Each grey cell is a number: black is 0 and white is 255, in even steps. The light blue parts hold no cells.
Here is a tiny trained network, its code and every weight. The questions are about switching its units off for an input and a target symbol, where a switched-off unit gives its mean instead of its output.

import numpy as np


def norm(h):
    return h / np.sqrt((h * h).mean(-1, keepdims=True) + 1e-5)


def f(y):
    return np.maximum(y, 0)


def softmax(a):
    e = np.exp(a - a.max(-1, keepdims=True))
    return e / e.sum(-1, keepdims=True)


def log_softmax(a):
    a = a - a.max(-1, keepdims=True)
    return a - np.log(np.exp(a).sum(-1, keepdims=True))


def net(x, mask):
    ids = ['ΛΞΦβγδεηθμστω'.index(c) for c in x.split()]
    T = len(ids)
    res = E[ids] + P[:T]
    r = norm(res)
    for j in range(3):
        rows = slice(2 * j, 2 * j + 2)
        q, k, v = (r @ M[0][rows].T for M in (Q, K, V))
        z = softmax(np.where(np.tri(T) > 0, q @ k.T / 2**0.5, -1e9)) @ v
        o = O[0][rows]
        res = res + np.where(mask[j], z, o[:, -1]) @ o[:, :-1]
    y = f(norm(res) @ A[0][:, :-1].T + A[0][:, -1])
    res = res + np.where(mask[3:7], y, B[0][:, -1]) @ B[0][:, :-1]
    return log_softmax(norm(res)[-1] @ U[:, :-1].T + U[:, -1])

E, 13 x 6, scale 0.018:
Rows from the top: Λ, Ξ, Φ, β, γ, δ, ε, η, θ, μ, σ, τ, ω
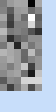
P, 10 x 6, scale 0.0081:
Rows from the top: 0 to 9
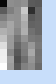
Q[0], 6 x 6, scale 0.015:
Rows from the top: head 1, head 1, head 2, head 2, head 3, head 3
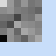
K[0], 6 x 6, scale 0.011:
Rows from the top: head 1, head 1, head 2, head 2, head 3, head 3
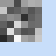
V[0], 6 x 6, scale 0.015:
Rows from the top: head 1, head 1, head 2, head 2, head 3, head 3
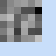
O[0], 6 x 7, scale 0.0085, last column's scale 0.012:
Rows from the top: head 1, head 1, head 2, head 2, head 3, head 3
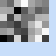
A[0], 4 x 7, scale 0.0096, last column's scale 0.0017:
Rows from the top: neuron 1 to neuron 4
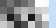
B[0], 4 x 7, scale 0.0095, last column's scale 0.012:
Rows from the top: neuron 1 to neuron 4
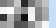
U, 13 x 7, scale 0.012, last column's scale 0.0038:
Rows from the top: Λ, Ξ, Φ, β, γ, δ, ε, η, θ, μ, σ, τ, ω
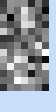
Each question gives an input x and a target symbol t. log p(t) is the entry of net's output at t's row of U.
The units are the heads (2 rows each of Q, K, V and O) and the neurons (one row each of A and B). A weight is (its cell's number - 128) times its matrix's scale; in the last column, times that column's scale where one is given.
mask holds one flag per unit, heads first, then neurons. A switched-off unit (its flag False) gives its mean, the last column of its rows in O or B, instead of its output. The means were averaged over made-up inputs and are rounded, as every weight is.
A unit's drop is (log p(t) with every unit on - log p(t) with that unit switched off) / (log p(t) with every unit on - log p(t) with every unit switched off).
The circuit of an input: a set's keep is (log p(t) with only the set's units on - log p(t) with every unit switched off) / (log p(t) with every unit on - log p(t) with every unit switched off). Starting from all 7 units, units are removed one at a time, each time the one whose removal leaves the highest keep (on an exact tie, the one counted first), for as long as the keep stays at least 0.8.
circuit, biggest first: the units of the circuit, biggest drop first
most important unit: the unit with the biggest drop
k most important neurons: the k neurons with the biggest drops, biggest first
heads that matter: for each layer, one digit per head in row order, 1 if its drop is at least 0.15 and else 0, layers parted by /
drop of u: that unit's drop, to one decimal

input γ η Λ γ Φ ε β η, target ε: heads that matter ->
001
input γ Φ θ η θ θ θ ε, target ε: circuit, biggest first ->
head 3; neuron 1
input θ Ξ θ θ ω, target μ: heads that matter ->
100
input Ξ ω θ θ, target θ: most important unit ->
head 3
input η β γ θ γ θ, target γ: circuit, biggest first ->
head 3; neuron 2; neuron 3
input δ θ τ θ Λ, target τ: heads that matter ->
101
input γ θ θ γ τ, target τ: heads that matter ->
101
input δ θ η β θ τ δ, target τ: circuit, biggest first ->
head 1; head 3
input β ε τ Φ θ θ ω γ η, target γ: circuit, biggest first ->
head 3; neuron 2
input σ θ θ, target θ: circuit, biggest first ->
head 2; head 3; neuron 4; neuron 3
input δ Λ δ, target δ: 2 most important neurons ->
neuron 2; neuron 4
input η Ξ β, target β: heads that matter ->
011
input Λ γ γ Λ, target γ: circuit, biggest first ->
head 1; head 3
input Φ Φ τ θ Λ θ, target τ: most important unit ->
head 1
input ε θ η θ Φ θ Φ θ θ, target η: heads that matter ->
011
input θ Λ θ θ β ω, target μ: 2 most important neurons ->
neuron 3; neuron 1
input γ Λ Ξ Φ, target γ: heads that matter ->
001
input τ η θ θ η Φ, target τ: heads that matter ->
101
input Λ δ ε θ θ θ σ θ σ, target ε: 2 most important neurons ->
neuron 3; neuron 2
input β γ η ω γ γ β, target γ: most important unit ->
head 3
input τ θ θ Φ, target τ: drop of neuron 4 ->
0.1
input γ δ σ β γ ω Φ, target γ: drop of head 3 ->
0.4
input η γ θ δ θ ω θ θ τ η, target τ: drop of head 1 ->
1.0
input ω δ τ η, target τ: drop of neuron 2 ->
-0.1
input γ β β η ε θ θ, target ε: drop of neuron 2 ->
-0.1
